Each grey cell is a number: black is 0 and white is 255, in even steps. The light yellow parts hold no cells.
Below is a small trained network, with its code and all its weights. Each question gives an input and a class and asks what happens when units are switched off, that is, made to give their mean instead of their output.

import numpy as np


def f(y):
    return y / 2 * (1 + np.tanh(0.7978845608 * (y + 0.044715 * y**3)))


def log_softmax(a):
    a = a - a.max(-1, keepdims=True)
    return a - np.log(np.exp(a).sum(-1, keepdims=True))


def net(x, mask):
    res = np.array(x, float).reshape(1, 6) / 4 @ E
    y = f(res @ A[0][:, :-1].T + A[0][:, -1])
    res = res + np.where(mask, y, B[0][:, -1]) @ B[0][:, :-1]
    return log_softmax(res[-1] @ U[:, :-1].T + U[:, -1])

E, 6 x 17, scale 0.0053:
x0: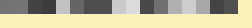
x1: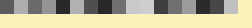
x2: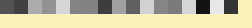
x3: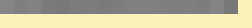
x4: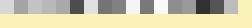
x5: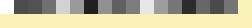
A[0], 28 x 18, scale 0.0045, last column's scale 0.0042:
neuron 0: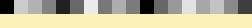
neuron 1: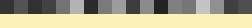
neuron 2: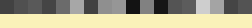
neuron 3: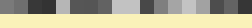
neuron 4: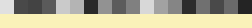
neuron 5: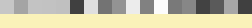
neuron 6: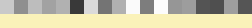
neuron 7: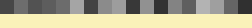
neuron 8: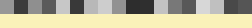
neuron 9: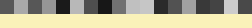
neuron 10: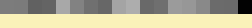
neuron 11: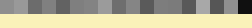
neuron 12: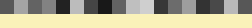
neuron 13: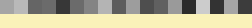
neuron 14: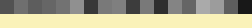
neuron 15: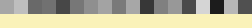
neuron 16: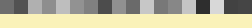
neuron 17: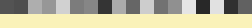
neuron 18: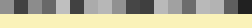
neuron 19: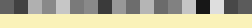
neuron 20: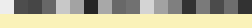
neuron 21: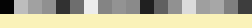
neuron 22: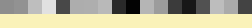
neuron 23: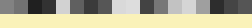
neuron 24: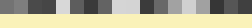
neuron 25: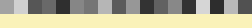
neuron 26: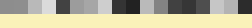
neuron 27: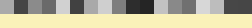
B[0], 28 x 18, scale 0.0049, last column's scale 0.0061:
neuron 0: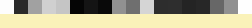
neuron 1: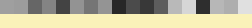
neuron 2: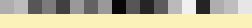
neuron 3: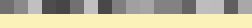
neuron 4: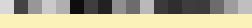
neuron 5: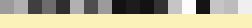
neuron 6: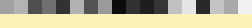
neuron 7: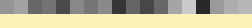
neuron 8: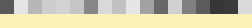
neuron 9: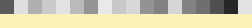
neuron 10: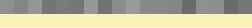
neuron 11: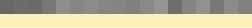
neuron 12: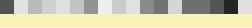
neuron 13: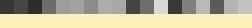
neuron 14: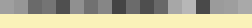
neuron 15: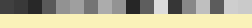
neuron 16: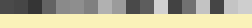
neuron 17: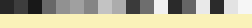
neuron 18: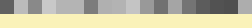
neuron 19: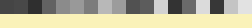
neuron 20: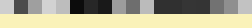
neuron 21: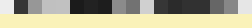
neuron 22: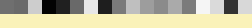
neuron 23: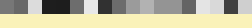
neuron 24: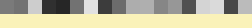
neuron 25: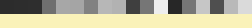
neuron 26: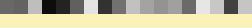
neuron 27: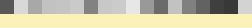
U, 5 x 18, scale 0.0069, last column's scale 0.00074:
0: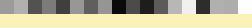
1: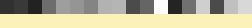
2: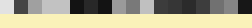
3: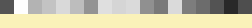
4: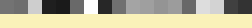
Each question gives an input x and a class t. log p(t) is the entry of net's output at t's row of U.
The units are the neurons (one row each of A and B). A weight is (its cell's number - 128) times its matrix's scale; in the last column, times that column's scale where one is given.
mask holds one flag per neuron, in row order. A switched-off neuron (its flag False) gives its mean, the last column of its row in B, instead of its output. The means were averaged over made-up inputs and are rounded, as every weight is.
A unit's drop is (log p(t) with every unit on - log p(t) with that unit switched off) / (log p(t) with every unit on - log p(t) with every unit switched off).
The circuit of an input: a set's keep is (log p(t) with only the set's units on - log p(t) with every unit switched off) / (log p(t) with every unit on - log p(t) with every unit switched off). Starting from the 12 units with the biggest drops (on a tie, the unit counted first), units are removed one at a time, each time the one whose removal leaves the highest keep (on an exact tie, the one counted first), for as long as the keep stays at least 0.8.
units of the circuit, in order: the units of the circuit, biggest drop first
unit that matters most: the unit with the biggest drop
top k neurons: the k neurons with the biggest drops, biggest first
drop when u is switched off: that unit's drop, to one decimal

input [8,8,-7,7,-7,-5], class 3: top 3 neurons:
[neuron 9; neuron 12; neuron 5]
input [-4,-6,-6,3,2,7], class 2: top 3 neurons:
[neuron 20; neuron 4; neuron 17]
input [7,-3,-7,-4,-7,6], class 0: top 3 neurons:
[neuron 2; neuron 1; neuron 7]
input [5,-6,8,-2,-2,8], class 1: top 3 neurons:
[neuron 17; neuron 19; neuron 16]
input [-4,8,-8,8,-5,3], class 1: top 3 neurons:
[neuron 25; neuron 13; neuron 15]
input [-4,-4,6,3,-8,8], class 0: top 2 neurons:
[neuron 2; neuron 1]
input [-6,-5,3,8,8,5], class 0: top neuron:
[neuron 5]
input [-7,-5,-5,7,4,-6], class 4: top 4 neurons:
[neuron 22; neuron 26; neuron 20; neuron 4]
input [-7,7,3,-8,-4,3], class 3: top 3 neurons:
[neuron 12; neuron 9; neuron 23]
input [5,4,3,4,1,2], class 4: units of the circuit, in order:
[neuron 23; neuron 24]
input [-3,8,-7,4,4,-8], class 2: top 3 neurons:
[neuron 0; neuron 21; neuron 17]
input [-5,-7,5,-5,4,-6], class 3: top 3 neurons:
[neuron 8; neuron 27; neuron 18]
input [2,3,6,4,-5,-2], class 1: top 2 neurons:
[neuron 17; neuron 19]
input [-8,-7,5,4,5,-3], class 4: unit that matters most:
neuron 22
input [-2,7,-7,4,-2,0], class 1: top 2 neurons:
[neuron 25; neuron 15]
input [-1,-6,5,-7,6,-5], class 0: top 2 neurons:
[neuron 5; neuron 6]
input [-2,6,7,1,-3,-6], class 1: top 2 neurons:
[neuron 17; neuron 19]
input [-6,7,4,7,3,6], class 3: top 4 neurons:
[neuron 12; neuron 9; neuron 0; neuron 21]
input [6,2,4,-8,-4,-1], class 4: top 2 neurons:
[neuron 23; neuron 24]
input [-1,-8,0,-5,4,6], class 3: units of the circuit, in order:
[neuron 8]
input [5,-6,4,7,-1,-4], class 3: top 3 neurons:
[neuron 8; neuron 27; neuron 18]
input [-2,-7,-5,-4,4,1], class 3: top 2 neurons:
[neuron 8; neuron 27]
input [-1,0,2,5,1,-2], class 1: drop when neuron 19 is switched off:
-0.2
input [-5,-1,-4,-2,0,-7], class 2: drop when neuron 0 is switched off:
0.2
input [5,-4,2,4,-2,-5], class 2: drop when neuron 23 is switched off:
-0.1
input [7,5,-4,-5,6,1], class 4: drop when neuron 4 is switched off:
0.0
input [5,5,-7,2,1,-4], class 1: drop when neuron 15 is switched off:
0.1
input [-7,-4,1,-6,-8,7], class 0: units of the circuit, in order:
[neuron 2]
